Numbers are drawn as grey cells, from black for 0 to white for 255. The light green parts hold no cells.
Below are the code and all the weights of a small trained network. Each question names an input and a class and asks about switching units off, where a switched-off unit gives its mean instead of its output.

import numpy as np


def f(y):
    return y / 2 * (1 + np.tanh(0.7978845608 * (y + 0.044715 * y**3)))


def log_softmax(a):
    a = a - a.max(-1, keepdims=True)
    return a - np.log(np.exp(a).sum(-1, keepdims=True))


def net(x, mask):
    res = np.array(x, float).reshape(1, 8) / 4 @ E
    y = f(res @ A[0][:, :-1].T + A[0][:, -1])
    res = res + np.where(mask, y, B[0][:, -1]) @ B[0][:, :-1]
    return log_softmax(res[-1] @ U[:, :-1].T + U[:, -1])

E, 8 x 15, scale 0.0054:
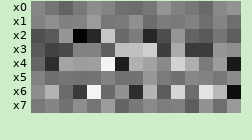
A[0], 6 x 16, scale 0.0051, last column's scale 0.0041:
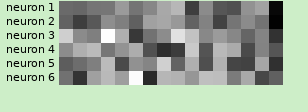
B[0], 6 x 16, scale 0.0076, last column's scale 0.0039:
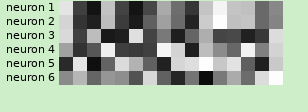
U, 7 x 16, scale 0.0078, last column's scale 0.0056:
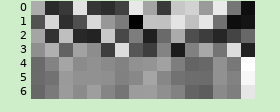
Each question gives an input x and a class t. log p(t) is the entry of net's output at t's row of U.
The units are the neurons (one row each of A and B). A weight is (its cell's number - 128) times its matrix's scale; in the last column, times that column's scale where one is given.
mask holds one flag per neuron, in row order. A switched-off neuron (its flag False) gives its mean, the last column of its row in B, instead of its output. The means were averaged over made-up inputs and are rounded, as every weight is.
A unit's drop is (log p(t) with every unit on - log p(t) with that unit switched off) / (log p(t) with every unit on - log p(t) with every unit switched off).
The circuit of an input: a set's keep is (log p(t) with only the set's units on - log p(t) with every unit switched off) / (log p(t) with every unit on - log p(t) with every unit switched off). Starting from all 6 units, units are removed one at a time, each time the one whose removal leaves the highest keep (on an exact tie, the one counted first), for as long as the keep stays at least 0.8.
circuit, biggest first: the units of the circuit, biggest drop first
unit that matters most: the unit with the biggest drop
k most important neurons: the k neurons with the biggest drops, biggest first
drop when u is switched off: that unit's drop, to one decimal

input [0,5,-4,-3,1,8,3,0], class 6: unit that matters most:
neuron 5
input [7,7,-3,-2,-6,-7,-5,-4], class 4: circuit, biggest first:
(neuron 6; neuron 5)
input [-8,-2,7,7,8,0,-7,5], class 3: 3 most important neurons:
(neuron 6; neuron 4; neuron 3)
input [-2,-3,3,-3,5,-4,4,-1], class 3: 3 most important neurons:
(neuron 6; neuron 5; neuron 3)
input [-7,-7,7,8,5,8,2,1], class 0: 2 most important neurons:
(neuron 1; neuron 2)
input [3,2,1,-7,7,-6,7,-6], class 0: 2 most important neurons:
(neuron 4; neuron 5)
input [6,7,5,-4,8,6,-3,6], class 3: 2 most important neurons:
(neuron 6; neuron 3)
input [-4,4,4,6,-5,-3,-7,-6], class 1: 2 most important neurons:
(neuron 5; neuron 4)
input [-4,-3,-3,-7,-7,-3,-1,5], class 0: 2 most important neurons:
(neuron 4; neuron 6)
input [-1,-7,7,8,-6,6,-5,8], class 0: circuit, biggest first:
(neuron 1; neuron 2)
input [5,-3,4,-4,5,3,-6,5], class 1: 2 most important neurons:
(neuron 5; neuron 3)
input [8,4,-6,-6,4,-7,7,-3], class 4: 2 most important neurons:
(neuron 5; neuron 4)
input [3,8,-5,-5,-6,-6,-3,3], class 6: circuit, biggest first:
(neuron 6; neuron 4; neuron 3)
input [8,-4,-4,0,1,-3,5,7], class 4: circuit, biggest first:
(neuron 5)
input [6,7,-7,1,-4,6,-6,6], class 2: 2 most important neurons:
(neuron 3; neuron 6)
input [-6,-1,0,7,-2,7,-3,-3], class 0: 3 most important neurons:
(neuron 1; neuron 2; neuron 6)
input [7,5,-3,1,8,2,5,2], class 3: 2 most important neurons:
(neuron 6; neuron 5)
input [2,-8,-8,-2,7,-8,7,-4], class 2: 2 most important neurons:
(neuron 3; neuron 5)
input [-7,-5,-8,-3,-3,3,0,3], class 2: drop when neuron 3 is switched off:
0.7
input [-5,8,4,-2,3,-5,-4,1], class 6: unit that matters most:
neuron 3
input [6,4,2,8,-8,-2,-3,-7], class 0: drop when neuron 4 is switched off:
-0.1
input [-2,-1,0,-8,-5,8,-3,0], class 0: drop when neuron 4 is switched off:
0.9
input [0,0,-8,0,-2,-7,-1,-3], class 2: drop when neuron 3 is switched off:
0.7
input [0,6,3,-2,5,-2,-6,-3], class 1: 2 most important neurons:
(neuron 5; neuron 3)
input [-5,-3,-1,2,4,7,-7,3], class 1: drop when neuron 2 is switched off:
0.0
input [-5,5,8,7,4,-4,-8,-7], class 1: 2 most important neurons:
(neuron 5; neuron 4)
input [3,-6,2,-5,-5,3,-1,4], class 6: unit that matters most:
neuron 6
